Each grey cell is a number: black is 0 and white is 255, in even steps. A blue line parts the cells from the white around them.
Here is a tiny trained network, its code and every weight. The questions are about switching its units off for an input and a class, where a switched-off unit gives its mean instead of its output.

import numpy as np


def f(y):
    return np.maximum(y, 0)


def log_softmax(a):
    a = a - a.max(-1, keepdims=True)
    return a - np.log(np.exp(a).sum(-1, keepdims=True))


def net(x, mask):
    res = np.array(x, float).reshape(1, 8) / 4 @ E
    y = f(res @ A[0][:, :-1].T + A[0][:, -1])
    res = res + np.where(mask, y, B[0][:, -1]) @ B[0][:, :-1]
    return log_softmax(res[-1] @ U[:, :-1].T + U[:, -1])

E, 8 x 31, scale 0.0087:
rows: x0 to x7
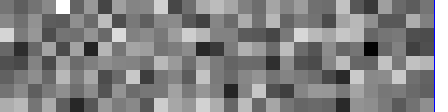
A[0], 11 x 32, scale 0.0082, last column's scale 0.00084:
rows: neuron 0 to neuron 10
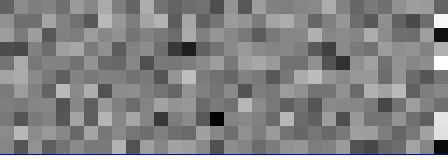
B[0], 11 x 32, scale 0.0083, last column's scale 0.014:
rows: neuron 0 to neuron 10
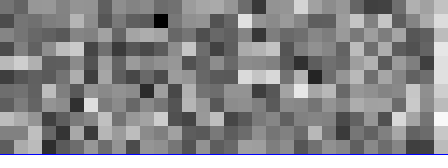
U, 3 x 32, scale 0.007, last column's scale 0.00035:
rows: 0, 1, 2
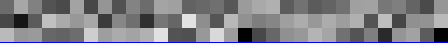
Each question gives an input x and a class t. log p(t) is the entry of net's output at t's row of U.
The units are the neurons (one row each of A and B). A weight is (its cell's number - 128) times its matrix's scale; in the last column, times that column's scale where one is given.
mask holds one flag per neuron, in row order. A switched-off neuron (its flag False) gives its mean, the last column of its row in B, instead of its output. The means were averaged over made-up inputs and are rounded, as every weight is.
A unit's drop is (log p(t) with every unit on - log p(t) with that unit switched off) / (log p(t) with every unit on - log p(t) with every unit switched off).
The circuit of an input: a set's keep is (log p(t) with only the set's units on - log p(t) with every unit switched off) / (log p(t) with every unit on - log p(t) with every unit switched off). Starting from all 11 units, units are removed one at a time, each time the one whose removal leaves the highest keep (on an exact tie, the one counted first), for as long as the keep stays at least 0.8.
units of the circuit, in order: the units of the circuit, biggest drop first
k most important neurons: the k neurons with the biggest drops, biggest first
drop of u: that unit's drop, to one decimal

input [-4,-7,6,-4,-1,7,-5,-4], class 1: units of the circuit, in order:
neuron 6
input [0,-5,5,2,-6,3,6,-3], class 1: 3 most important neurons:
neuron 4; neuron 6; neuron 9
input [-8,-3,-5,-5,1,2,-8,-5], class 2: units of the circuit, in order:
neuron 5; neuron 0
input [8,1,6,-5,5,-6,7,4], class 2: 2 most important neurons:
neuron 3; neuron 5
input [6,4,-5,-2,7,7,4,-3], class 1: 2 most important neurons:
neuron 8; neuron 6
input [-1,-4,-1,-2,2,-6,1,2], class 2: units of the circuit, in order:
neuron 3; neuron 5
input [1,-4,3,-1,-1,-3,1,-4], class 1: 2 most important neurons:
neuron 8; neuron 4
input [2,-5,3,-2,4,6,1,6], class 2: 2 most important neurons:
neuron 5; neuron 3
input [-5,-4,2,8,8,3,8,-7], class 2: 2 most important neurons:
neuron 8; neuron 1
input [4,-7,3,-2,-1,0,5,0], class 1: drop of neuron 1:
0.0
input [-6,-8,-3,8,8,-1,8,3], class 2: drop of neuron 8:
0.1
